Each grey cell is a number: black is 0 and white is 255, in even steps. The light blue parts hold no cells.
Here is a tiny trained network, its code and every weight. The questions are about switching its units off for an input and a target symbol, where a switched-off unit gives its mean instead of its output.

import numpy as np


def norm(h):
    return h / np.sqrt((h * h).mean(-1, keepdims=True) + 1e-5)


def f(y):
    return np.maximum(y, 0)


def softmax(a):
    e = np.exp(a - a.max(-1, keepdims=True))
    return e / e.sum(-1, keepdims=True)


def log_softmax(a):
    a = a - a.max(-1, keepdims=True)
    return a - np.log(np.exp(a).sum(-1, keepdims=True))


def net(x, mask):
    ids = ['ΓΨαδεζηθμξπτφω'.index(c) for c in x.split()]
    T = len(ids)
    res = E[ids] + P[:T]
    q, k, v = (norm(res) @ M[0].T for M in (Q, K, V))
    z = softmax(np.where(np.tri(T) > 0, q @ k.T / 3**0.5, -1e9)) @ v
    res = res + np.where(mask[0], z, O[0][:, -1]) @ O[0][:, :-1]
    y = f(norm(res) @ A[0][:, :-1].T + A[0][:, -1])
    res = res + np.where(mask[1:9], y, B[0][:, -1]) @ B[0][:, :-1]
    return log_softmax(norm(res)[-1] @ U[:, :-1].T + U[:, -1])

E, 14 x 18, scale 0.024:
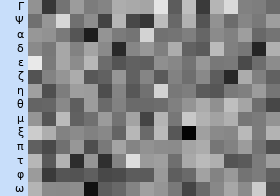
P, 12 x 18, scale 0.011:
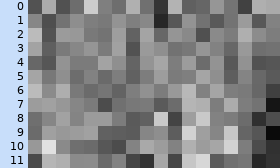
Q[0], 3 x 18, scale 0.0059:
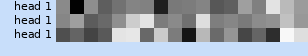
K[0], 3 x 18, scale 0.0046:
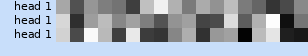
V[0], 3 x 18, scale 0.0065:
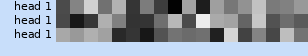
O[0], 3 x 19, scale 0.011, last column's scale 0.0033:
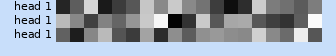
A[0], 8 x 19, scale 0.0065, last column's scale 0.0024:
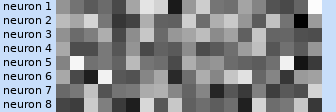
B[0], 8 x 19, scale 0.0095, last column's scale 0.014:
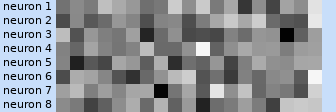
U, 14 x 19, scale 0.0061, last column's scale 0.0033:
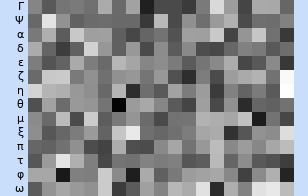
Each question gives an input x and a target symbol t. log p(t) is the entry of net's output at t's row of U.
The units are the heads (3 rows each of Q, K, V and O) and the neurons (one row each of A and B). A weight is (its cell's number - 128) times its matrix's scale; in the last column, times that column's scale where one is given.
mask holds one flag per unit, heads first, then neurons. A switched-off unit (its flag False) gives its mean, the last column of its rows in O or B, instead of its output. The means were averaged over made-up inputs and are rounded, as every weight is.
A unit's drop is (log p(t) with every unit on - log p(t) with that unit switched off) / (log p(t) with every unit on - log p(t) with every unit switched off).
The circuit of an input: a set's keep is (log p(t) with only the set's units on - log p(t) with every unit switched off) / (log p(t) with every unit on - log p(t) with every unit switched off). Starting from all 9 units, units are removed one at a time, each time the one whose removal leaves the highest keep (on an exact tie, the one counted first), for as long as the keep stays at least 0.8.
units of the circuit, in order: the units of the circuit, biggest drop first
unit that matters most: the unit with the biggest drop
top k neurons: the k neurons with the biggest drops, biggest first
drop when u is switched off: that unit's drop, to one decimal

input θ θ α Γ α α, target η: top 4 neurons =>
(neuron 7; neuron 1; neuron 8; neuron 6)
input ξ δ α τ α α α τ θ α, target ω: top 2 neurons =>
(neuron 6; neuron 7)
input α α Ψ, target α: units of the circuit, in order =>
(head 1)
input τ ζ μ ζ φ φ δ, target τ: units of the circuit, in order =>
(neuron 2; neuron 8)
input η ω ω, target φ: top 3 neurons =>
(neuron 7; neuron 8; neuron 6)
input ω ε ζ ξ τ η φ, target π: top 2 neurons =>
(neuron 4; neuron 1)
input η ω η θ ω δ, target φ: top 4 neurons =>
(neuron 7; neuron 6; neuron 8; neuron 1)
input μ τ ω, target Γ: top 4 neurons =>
(neuron 6; neuron 5; neuron 1; neuron 8)
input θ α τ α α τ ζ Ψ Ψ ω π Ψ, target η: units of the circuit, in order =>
(head 1; neuron 1; neuron 6)
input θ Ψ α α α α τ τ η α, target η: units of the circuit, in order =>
(head 1; neuron 7; neuron 1; neuron 8)
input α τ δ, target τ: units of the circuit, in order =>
(neuron 8; neuron 2)
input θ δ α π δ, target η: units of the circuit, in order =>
(head 1; neuron 7; neuron 1; neuron 8)
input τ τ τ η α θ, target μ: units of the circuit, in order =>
(head 1; neuron 1; neuron 6; neuron 7)
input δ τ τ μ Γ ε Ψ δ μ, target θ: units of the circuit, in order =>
(neuron 1; neuron 7)
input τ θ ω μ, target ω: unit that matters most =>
neuron 6
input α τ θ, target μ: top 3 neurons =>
(neuron 1; neuron 6; neuron 7)
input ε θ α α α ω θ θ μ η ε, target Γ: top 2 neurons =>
(neuron 8; neuron 1)
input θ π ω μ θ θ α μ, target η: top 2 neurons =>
(neuron 1; neuron 7)
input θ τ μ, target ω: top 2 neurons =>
(neuron 1; neuron 6)
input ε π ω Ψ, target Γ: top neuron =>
(neuron 8)
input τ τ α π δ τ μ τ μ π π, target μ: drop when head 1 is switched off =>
0.5
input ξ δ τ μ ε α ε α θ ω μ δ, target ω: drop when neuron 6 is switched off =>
0.2
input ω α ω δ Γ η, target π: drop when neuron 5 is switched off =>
0.0
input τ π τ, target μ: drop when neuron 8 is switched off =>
0.5
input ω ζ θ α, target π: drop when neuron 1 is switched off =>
0.1
